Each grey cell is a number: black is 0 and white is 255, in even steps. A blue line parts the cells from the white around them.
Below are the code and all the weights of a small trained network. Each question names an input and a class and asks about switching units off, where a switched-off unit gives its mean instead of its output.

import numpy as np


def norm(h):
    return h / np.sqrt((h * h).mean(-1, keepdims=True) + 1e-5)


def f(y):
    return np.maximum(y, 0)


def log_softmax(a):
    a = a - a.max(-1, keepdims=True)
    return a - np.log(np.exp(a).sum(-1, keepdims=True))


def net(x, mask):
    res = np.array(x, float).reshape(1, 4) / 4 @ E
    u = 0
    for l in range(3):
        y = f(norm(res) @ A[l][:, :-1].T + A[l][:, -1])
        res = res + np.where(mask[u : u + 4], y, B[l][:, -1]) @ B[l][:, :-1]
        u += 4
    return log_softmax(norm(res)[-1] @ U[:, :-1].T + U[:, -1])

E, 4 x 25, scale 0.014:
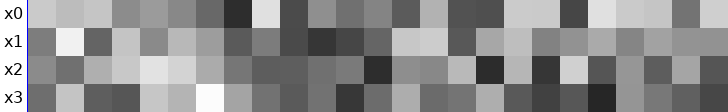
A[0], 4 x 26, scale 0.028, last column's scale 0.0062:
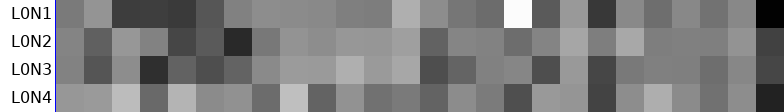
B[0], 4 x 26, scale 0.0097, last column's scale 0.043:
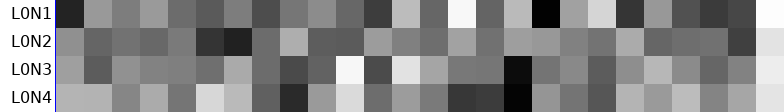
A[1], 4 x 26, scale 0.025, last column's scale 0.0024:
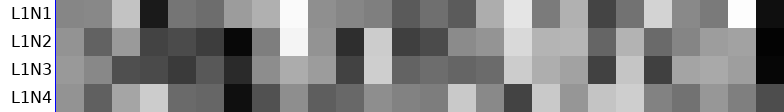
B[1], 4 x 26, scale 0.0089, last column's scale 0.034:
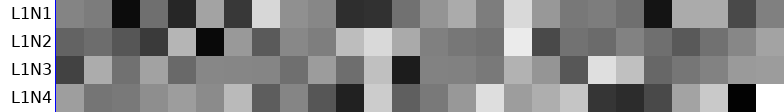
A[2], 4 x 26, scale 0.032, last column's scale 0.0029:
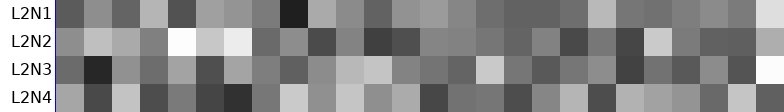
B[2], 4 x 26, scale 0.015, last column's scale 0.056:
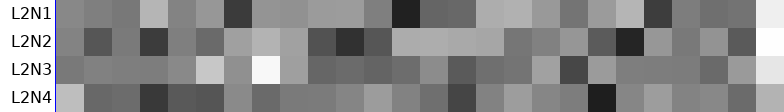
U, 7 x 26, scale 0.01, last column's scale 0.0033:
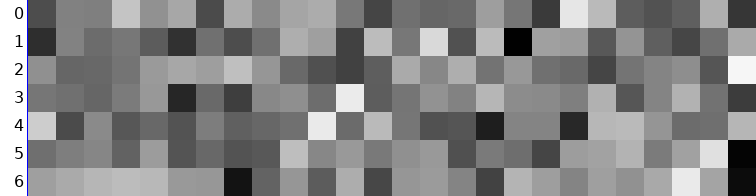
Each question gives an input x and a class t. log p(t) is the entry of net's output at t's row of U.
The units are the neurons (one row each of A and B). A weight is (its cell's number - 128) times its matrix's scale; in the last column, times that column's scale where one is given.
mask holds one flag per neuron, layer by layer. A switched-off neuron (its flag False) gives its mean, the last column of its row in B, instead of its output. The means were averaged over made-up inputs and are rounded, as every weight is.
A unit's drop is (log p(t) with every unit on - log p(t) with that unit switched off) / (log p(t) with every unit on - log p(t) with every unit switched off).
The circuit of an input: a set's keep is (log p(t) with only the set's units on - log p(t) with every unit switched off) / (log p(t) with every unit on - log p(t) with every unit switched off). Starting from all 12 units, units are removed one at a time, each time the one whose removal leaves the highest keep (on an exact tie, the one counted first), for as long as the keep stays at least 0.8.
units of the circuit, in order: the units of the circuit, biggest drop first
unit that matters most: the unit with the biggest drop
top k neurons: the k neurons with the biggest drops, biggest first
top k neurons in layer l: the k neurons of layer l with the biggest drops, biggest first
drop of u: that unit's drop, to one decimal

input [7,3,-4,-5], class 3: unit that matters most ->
L0N2
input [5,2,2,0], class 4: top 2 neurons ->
L0N4, L0N1
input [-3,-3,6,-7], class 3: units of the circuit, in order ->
L0N3, L0N1, L0N4, L1N2
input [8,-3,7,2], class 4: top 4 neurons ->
L0N4, L0N1, L1N4, L2N3
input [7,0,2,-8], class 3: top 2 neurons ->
L0N2, L0N3
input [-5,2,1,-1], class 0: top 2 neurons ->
L1N4, L0N2
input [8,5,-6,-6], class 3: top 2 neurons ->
L0N2, L1N4
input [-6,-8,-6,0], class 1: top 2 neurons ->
L0N1, L0N4
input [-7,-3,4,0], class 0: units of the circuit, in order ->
L1N4, L2N2
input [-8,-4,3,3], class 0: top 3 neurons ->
L1N4, L0N4, L0N3
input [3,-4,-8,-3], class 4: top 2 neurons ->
L0N3, L2N4
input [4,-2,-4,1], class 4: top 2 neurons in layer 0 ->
L0N3, L0N4
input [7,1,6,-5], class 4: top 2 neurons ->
L0N4, L0N1
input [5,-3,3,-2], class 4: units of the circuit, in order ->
L0N4
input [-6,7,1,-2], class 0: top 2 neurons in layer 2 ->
L2N2, L2N1
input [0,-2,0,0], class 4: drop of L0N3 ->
1.4
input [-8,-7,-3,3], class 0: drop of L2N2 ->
0.2
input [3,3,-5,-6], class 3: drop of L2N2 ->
0.2
